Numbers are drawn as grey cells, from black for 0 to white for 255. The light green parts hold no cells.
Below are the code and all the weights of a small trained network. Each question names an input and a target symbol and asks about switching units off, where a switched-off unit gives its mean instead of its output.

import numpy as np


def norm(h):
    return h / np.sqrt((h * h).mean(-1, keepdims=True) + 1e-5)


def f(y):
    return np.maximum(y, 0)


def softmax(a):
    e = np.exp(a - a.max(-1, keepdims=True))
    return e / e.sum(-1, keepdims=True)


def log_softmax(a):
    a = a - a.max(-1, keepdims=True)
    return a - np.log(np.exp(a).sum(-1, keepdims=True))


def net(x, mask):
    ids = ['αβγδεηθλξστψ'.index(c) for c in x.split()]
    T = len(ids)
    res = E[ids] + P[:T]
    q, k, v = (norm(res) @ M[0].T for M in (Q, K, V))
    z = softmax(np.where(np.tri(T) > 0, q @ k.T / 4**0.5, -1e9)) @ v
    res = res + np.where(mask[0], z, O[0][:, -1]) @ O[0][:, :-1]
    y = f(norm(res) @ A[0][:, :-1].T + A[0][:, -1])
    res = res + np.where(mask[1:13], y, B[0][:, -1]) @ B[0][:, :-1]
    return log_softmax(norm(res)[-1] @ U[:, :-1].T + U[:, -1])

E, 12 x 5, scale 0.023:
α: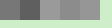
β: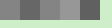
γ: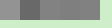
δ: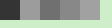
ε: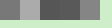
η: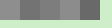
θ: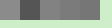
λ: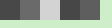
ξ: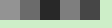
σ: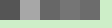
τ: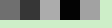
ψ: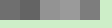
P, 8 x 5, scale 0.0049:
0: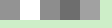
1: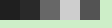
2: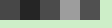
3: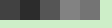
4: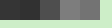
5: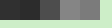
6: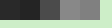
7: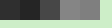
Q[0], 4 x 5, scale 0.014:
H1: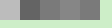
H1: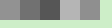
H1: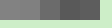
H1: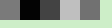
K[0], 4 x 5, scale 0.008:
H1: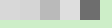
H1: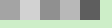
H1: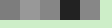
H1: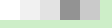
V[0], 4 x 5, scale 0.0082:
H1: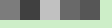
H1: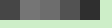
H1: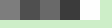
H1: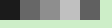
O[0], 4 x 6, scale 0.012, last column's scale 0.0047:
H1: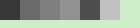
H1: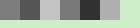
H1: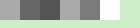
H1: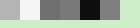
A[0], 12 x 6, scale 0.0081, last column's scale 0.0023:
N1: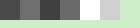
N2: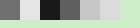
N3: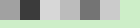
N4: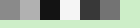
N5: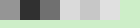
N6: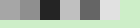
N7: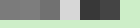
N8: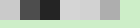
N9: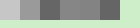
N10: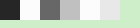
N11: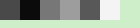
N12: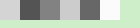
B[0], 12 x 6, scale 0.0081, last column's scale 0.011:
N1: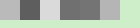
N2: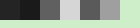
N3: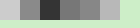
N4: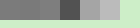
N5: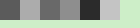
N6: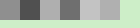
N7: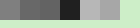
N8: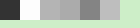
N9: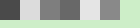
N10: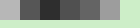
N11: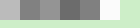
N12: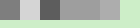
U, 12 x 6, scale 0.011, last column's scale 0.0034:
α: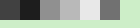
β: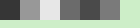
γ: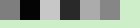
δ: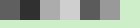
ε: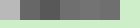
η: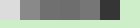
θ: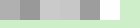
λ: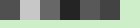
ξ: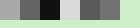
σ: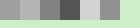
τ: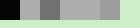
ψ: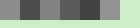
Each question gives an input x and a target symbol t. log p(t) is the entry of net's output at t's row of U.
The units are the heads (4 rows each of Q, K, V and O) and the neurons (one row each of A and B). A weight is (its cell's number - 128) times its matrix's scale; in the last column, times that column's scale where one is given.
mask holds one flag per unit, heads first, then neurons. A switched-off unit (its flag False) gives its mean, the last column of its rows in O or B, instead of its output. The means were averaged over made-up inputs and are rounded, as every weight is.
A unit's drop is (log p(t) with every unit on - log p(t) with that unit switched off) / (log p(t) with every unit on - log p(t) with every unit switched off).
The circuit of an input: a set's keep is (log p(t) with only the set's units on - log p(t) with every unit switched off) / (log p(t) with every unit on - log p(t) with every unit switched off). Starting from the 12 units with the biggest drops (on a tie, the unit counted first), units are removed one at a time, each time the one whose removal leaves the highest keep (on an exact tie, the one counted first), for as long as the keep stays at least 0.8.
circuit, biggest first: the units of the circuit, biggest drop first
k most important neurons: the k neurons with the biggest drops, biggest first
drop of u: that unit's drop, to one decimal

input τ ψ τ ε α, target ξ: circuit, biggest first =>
[N3, N5]
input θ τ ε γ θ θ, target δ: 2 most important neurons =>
[N5, N7]
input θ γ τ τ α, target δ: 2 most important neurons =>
[N5, N6]
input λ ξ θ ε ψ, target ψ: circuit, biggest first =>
[H1, N8, N3]
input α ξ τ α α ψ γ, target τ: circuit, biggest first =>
[H1, N8]
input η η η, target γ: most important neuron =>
[N8]
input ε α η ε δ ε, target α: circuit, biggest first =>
[N2, N5]
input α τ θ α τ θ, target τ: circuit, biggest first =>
[H1, N8]
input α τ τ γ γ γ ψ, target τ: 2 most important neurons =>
[N8, N5]
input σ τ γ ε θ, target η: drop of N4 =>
0.0
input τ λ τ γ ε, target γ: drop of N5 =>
0.1
